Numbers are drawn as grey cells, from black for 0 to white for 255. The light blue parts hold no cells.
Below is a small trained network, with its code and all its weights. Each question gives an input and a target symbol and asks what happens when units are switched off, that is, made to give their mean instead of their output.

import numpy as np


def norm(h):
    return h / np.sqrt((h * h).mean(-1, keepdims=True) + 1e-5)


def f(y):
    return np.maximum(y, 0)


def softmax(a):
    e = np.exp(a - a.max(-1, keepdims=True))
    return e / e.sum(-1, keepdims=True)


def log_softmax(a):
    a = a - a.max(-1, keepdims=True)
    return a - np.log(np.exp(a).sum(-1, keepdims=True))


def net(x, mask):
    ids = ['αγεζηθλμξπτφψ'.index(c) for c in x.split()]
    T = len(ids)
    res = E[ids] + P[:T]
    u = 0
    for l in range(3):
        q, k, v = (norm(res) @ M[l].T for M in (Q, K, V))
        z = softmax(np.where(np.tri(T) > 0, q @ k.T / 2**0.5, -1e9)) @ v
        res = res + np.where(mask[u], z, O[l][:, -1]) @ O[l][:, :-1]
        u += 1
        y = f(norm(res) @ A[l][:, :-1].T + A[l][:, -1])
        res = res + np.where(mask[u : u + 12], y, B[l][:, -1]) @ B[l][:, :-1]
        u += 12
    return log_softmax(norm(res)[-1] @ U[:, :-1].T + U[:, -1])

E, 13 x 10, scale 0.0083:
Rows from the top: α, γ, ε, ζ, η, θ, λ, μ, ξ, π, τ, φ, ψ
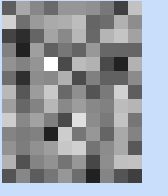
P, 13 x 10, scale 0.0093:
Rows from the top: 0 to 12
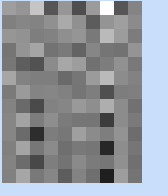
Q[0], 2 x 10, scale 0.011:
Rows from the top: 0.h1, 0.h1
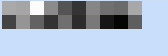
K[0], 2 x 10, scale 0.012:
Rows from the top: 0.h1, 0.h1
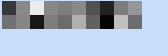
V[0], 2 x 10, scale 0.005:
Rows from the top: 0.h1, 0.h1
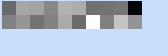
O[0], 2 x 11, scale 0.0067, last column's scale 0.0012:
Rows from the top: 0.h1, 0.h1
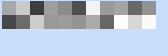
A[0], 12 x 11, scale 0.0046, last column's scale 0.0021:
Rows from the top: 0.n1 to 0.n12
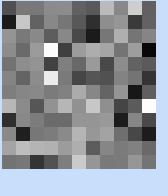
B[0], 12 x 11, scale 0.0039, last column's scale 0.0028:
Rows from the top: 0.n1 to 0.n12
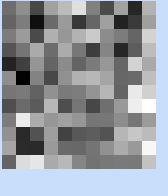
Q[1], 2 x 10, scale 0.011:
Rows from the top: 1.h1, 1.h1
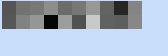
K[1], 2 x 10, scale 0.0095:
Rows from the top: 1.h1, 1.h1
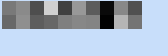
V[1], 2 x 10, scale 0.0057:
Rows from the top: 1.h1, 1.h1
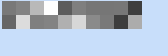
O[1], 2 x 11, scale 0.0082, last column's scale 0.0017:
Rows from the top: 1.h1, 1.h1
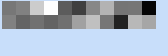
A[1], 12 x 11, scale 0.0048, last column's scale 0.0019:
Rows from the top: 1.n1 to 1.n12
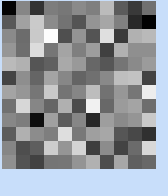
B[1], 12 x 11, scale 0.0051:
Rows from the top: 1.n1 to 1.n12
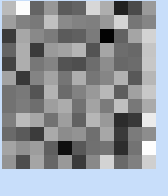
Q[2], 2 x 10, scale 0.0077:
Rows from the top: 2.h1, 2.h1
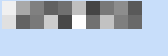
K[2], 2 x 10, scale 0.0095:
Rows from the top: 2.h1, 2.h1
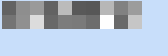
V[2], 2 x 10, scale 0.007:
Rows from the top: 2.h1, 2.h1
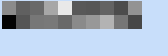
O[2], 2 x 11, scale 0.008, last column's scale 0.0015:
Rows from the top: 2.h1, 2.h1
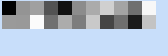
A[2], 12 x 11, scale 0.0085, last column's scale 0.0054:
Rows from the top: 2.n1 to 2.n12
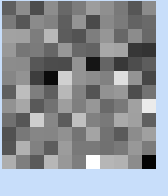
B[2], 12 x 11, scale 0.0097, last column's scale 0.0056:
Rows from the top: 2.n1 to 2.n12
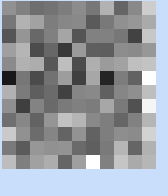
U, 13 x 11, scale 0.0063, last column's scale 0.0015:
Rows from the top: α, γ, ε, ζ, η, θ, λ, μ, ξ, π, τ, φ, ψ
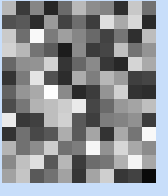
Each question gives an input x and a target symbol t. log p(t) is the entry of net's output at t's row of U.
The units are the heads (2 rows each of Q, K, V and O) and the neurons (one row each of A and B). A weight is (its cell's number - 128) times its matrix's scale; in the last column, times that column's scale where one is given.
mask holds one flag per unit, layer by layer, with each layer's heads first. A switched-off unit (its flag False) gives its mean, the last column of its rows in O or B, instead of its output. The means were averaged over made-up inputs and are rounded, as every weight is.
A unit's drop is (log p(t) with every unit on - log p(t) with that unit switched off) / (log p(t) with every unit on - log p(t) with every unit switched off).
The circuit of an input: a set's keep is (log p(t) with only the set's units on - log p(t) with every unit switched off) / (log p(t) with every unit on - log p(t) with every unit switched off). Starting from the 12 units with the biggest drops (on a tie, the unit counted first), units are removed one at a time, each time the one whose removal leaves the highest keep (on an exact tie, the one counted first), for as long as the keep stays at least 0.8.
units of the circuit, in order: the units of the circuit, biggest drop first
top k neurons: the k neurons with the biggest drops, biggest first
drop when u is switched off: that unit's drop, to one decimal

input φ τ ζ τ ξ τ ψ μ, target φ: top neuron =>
2.n5
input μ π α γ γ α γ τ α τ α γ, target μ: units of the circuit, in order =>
0.h1; 2.n9
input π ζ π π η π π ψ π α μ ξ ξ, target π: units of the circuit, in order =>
1.h1; 2.n6
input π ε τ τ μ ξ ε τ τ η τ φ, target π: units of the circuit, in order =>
1.h1; 2.n6
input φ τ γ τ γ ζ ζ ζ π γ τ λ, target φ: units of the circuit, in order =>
2.n5; 0.h1
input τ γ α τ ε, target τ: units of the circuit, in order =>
0.h1; 2.n12
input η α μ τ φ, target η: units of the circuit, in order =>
1.h1; 1.n3
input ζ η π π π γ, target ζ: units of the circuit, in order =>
1.h1; 2.n4
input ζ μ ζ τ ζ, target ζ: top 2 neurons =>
2.n4; 2.n6
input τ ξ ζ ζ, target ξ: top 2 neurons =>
0.n5; 2.n6
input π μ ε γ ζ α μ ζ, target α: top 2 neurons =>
2.n6; 0.n10
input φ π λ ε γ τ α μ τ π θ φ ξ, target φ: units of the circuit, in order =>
0.h1; 2.n5
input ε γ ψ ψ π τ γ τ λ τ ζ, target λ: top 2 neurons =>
0.n5; 2.n6
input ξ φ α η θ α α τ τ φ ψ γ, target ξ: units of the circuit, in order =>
2.h1
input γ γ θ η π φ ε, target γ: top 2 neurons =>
1.n3; 1.n6
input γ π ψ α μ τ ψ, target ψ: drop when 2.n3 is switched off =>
0.0
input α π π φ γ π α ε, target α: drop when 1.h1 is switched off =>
0.7
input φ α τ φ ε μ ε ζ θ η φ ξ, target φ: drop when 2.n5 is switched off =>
0.4
